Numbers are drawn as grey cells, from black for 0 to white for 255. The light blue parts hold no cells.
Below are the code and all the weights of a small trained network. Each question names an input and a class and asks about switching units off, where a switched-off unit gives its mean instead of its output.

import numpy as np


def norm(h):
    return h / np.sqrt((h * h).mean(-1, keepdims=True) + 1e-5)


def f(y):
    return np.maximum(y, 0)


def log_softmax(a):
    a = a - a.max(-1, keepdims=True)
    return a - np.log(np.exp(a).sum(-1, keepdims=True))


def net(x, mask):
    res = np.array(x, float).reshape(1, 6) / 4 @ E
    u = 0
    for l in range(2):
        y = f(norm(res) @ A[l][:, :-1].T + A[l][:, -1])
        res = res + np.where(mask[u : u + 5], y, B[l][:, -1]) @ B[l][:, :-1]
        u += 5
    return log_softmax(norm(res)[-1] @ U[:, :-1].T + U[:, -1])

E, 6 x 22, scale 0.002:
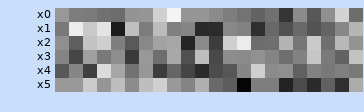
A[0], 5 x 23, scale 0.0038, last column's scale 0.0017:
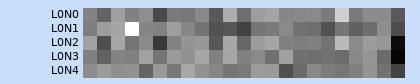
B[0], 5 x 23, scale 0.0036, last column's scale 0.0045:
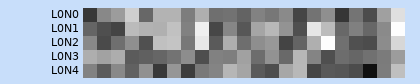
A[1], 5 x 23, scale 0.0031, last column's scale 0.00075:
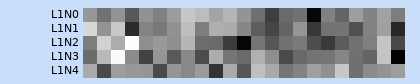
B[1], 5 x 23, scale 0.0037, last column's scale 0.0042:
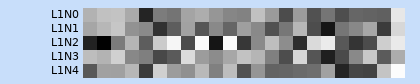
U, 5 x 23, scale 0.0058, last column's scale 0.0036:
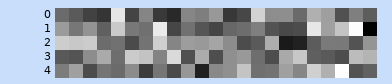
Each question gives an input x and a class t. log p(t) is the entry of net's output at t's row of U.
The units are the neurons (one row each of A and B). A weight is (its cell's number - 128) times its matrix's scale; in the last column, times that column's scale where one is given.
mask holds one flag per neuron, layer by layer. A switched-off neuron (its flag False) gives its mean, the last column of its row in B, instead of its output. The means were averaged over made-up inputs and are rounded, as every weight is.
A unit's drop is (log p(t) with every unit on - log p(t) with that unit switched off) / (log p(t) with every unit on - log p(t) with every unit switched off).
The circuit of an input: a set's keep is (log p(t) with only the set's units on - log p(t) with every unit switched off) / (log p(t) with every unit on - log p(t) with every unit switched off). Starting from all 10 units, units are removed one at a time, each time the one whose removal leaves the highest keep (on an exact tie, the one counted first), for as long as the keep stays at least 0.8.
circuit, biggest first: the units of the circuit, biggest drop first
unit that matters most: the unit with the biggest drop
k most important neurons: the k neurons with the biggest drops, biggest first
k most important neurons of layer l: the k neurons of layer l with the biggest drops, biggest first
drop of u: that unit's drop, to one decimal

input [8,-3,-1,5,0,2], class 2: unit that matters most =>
L0N1
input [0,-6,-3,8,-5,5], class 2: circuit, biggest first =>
L0N1, L1N1
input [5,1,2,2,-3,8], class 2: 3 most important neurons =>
L1N1, L0N0, L0N3
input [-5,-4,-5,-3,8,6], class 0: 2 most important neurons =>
L0N0, L1N4
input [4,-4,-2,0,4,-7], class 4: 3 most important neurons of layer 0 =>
L0N1, L0N4, L0N2
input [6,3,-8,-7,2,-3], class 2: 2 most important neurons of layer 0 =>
L0N1, L0N0
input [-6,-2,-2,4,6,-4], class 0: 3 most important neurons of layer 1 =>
L1N2, L1N0, L1N4
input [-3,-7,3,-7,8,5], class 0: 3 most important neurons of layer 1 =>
L1N2, L1N4, L1N0
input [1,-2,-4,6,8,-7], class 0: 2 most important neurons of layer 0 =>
L0N1, L0N2
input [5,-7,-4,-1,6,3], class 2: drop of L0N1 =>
0.3
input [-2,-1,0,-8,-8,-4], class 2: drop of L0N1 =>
0.5
